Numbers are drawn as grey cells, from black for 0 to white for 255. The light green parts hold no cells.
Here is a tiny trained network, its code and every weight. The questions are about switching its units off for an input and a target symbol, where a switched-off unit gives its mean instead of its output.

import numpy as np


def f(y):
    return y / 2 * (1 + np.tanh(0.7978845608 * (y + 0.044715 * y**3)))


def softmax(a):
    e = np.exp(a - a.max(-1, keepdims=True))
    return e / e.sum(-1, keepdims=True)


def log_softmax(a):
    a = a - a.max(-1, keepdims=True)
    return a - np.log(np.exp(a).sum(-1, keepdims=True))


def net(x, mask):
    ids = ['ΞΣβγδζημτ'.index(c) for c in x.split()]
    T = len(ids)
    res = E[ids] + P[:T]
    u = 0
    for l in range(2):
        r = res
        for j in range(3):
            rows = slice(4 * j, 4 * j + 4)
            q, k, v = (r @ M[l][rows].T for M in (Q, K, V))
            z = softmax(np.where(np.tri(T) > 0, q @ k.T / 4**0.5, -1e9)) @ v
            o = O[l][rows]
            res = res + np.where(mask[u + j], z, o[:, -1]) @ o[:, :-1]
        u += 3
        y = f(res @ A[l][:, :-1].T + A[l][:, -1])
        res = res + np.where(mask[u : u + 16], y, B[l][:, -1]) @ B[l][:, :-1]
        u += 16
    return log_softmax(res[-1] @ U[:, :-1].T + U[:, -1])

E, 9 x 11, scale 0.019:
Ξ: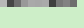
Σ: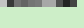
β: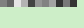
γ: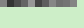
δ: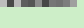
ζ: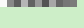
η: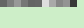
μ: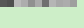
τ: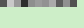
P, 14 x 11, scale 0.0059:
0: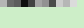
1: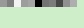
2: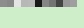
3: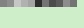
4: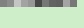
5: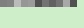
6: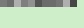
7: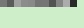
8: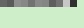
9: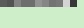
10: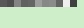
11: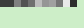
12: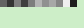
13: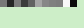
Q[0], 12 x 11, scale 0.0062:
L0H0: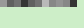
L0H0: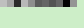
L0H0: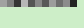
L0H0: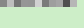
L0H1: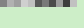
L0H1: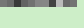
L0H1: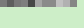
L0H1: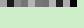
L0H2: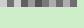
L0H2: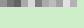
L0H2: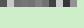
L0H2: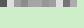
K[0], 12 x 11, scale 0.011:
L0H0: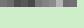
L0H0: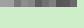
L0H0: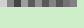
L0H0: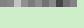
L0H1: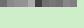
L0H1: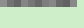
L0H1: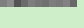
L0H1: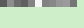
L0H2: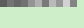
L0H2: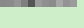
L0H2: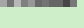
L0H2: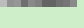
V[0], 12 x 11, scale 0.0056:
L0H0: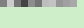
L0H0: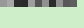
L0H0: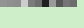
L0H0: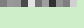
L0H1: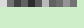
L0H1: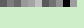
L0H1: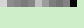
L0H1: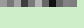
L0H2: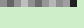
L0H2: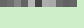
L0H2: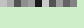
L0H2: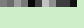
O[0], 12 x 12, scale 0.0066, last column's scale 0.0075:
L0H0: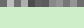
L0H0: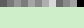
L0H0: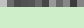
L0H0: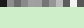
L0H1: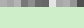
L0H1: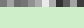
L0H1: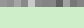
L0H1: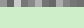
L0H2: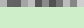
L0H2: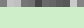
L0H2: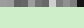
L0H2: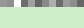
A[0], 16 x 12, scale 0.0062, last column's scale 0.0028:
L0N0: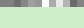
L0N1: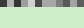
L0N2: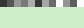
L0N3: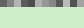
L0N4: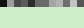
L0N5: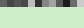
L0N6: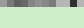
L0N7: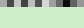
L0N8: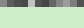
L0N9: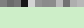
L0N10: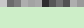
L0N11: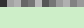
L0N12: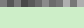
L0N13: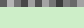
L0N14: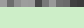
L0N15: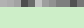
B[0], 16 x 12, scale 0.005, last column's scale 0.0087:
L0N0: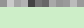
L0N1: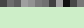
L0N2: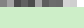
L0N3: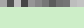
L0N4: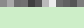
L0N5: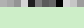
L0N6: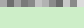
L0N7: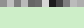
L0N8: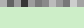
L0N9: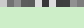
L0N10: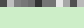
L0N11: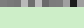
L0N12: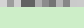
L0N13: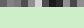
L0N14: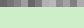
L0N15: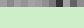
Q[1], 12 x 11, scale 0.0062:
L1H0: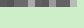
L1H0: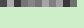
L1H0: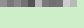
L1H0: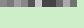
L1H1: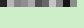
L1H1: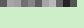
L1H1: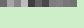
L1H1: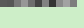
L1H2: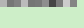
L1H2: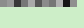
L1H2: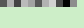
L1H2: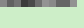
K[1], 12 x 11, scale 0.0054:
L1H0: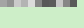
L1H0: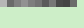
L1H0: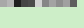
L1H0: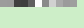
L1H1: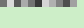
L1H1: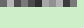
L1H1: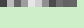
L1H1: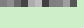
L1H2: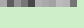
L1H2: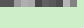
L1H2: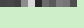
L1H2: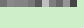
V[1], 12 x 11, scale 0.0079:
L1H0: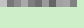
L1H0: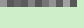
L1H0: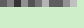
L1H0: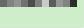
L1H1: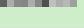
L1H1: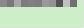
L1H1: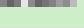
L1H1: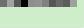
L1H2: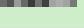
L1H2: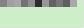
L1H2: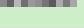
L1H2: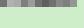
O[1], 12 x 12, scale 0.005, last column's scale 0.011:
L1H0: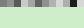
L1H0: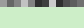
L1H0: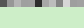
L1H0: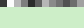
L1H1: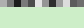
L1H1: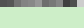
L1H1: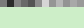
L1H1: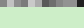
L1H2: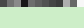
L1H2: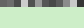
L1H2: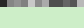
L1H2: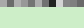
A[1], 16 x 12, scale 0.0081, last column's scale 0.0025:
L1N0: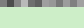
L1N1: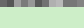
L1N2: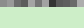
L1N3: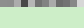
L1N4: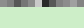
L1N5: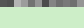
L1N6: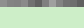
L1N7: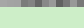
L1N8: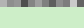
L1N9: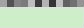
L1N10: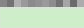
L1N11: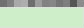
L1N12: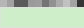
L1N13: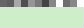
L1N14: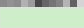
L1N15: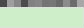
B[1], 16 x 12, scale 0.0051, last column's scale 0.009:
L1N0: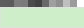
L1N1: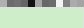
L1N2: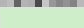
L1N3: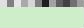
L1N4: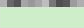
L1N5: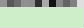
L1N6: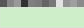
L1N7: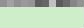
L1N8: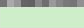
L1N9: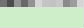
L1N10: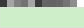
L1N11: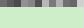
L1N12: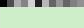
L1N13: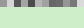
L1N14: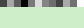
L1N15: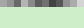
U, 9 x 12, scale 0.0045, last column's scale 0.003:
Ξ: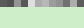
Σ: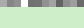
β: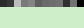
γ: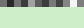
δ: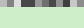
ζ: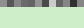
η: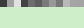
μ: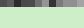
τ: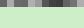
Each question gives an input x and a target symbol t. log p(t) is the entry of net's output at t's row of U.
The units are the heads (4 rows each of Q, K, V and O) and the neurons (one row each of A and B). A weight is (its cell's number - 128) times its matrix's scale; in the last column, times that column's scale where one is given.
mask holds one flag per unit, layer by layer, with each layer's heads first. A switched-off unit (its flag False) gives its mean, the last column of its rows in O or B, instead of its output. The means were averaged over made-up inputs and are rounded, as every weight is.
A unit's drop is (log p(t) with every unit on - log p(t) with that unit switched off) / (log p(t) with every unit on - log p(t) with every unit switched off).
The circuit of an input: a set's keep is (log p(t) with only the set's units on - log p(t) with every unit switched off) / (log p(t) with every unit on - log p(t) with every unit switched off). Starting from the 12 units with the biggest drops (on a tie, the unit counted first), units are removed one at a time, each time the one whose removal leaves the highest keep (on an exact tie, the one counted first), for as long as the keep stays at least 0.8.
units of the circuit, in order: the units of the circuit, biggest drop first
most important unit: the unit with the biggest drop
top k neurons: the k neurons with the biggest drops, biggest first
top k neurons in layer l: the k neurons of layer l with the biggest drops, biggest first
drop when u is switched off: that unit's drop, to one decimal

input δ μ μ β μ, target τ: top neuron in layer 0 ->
(L0N9)
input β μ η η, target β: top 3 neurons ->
(L0N3 L0N15 L0N10)
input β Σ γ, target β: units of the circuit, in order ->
(L1H1 L0H0 L1H0)
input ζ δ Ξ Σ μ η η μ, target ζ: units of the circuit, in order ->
(L1H0 L0H2 L1H2 L0H0)
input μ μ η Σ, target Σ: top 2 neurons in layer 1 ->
(L1N2 L1N7)
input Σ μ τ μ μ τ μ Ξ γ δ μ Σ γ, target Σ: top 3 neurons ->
(L0N7 L0N5 L1N14)
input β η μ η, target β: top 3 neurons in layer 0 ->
(L0N3 L0N15 L0N10)
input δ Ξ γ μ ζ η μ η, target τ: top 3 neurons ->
(L0N9 L1N0 L1N15)
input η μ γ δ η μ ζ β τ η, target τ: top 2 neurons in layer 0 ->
(L0N13 L0N3)
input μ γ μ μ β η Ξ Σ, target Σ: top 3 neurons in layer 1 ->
(L1N2 L1N7 L1N14)
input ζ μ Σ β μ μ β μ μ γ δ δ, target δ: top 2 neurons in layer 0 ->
(L0N12 L0N2)
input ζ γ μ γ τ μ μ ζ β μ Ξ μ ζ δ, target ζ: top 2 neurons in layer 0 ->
(L0N6 L0N7)
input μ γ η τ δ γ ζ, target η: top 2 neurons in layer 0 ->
(L0N6 L0N10)
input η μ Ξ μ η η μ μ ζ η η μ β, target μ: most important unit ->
L0H1
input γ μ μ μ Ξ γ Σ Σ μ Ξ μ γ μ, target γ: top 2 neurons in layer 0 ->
(L0N9 L0N4)
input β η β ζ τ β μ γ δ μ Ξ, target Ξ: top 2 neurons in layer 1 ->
(L1N9 L1N2)
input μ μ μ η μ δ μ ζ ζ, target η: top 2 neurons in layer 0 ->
(L0N10 L0N6)
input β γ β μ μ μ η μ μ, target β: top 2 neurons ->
(L0N3 L0N15)
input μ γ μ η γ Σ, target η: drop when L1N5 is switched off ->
0.1
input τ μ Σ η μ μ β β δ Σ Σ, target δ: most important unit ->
L1H0
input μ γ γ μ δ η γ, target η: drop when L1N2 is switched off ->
0.0
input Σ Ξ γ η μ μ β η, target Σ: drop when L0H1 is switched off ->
0.3
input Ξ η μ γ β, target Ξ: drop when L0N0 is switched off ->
0.1
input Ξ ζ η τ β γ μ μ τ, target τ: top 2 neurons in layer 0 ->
(L0N13 L0N11)
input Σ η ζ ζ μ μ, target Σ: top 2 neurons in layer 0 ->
(L0N7 L0N15)
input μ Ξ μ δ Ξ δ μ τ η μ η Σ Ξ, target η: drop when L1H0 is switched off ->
0.4
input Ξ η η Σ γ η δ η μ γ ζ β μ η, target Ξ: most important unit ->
L0H2
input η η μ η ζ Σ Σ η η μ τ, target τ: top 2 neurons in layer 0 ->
(L0N13 L0N3)
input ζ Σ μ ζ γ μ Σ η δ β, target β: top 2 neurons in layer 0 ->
(L0N2 L0N3)
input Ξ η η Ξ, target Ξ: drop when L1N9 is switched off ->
0.2
